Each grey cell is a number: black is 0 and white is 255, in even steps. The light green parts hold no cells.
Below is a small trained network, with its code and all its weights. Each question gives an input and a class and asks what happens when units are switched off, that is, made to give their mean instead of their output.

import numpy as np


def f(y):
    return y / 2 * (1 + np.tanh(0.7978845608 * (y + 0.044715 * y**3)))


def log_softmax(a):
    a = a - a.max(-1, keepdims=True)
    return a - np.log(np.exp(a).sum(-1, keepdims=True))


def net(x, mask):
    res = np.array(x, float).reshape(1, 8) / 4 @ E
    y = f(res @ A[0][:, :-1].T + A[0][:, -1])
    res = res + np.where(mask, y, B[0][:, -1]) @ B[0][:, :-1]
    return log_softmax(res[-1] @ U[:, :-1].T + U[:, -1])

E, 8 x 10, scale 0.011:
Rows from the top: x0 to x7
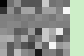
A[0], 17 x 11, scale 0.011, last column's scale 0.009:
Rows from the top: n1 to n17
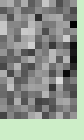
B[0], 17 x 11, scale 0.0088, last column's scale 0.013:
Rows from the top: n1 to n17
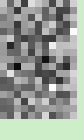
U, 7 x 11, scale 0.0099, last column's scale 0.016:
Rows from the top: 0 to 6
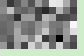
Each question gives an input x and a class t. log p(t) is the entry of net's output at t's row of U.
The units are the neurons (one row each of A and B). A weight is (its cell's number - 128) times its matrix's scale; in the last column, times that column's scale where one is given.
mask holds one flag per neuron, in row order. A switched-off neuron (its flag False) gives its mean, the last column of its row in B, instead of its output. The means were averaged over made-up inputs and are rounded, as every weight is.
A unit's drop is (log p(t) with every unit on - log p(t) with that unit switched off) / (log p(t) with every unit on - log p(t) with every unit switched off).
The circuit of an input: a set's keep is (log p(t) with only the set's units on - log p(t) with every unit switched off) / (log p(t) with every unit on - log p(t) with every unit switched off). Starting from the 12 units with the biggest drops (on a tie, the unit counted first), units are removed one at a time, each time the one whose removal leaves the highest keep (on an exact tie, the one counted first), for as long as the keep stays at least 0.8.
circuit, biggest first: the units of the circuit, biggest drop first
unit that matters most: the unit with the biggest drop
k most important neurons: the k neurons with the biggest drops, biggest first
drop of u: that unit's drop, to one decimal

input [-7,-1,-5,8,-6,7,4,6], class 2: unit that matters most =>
n5
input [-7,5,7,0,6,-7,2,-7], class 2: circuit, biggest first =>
(n5; n4)
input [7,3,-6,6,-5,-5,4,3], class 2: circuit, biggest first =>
(n10; n2)
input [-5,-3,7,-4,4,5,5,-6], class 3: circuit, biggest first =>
(n12; n7; n3)
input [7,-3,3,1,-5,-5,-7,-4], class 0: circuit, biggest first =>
(n13; n7)
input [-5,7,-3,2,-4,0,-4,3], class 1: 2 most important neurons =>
(n6; n9)
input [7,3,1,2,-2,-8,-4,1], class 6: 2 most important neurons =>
(n15; n5)
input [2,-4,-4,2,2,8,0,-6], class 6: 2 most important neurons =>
(n1; n3)
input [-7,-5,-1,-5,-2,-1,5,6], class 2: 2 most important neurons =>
(n5; n4)
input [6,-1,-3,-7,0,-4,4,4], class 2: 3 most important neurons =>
(n10; n1; n14)
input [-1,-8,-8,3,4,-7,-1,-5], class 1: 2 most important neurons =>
(n11; n1)
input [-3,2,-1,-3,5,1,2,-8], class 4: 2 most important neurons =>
(n17; n3)
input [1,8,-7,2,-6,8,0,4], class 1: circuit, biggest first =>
(n9; n6)
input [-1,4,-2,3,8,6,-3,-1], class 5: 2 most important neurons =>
(n12; n3)
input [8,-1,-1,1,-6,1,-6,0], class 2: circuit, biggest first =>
(n10)
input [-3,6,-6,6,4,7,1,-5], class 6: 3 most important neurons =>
(n1; n11; n3)
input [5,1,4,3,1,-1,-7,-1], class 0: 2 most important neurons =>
(n13; n7)
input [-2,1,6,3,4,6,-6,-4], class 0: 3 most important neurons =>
(n13; n15; n17)
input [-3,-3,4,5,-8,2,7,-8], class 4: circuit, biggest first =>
(n17; n12)
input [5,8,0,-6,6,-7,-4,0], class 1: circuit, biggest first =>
(n6)
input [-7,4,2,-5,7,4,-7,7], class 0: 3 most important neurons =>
(n7; n16; n17)
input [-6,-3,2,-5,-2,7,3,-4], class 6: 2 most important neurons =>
(n1; n10)
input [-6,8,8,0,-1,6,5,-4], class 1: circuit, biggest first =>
(n9; n6)
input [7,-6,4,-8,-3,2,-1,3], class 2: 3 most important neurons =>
(n10; n6; n2)
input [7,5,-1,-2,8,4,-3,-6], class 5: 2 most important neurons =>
(n12; n5)
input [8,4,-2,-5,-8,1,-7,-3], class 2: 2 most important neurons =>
(n10; n2)
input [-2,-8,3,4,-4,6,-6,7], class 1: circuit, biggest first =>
(n11)
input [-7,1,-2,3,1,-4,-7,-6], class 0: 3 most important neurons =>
(n13; n7; n10)
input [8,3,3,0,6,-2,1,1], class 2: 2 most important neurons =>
(n10; n14)
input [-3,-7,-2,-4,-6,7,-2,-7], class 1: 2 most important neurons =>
(n11; n15)
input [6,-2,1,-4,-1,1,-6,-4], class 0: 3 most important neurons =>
(n13; n5; n7)
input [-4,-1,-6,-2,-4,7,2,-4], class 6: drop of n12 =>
0.2
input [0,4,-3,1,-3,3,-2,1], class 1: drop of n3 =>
0.2
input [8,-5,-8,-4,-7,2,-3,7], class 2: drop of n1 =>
0.0
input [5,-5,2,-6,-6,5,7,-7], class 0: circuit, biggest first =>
(n8)
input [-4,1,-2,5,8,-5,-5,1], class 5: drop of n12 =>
0.6
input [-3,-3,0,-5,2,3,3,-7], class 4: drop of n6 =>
0.1
